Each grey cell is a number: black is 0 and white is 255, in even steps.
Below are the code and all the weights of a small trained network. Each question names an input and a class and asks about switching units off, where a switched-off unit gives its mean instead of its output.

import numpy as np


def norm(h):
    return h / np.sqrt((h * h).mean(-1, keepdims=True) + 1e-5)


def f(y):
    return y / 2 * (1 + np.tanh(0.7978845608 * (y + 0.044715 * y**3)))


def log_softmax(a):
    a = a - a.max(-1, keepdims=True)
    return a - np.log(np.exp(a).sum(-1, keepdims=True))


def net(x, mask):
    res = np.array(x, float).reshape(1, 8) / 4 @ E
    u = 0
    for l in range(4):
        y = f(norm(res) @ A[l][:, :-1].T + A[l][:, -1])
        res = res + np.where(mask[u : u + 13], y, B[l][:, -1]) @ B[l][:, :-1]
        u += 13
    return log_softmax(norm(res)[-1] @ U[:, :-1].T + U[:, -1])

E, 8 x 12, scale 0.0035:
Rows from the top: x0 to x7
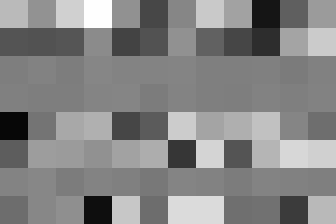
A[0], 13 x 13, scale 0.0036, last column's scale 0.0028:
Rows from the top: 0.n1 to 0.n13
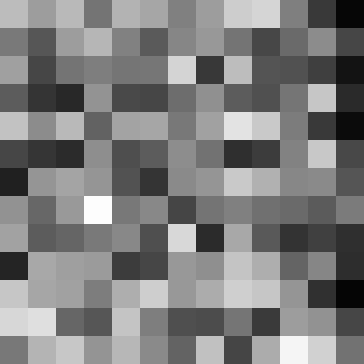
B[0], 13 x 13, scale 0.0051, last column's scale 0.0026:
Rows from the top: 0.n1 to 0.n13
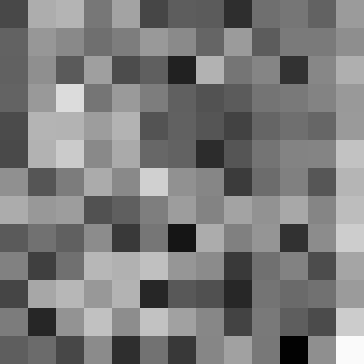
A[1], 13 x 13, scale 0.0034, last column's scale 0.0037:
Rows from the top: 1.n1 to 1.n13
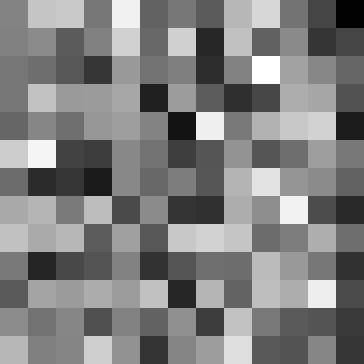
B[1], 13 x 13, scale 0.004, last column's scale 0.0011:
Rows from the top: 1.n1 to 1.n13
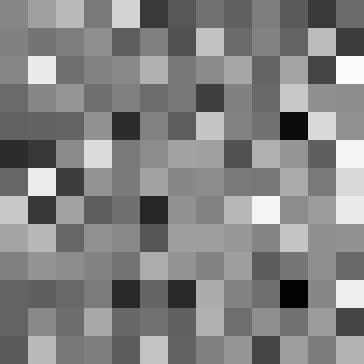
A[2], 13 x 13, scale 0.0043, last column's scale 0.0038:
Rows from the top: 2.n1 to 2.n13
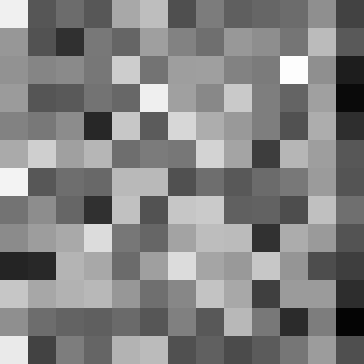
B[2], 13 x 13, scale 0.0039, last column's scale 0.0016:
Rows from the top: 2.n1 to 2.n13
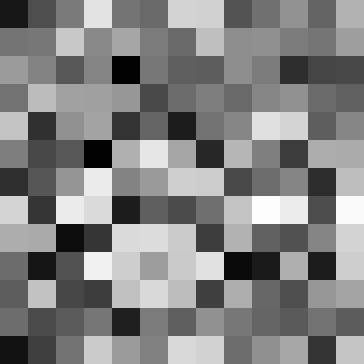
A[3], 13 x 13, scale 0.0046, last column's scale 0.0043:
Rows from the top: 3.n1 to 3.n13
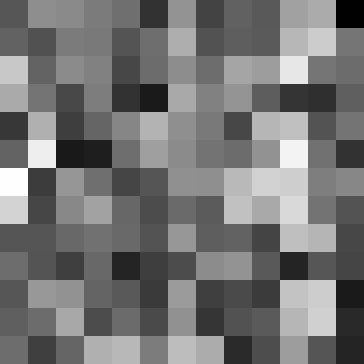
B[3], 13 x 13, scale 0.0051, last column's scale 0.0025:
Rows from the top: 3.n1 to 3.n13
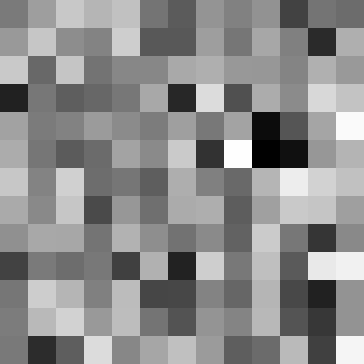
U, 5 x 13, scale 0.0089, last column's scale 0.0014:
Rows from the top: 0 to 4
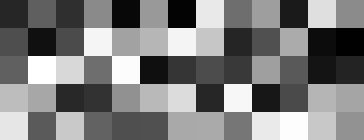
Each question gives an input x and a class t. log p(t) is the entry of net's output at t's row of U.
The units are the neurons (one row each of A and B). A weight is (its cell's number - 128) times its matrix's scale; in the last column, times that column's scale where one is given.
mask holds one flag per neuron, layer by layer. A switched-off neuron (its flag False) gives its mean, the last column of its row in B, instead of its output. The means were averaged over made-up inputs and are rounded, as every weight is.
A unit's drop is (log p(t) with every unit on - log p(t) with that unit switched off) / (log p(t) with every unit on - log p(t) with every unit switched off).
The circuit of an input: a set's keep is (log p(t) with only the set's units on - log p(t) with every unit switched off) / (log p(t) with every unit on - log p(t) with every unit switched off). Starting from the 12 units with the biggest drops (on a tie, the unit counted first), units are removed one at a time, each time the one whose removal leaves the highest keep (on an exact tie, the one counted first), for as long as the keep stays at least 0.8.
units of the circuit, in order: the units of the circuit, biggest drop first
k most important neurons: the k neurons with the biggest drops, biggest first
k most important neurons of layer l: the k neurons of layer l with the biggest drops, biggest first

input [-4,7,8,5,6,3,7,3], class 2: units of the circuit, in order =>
0.n6, 3.n11
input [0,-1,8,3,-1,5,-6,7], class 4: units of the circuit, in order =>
2.n8
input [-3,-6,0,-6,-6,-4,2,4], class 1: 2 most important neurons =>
0.n12, 0.n6
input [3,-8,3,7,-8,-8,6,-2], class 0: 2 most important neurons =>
0.n9, 0.n3
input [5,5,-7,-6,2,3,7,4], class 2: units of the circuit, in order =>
0.n6, 1.n4, 3.n11
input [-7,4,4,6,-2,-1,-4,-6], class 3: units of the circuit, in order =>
3.n6, 1.n3
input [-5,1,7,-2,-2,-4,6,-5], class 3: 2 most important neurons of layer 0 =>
0.n13, 0.n7
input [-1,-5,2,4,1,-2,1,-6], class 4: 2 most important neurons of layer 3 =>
3.n8, 3.n7
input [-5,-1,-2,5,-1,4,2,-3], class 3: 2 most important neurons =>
1.n7, 3.n6
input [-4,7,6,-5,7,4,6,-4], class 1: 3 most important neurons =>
2.n10, 0.n7, 0.n10
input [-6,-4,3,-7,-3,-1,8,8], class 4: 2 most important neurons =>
2.n8, 2.n5
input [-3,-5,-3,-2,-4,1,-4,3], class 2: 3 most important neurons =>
0.n11, 0.n1, 0.n5
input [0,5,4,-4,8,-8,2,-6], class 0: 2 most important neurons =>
0.n3, 0.n9
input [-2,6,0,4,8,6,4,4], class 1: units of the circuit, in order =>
2.n10
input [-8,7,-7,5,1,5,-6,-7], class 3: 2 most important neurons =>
3.n6, 1.n3
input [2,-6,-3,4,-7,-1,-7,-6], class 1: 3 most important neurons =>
0.n12, 2.n7, 2.n13
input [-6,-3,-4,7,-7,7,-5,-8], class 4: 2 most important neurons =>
1.n8, 0.n9
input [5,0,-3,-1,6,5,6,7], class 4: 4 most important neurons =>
2.n8, 0.n12, 2.n5, 1.n6
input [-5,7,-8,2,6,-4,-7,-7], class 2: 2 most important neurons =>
0.n6, 0.n12
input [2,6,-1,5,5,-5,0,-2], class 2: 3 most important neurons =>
0.n6, 0.n13, 0.n4
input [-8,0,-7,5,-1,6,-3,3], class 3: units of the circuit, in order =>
3.n6
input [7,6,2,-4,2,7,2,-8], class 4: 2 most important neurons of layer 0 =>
0.n8, 0.n9
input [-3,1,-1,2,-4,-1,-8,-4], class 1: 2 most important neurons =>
0.n12, 2.n7
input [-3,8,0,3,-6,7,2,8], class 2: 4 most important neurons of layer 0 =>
0.n6, 0.n9, 0.n4, 0.n3
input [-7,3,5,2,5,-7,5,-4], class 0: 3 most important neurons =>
0.n3, 0.n9, 3.n10
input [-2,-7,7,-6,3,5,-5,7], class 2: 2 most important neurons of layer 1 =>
1.n1, 1.n8
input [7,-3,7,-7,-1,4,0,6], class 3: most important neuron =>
2.n11
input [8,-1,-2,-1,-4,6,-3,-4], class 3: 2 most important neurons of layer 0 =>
0.n9, 0.n8
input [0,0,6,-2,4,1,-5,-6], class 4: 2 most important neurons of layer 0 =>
0.n8, 0.n12
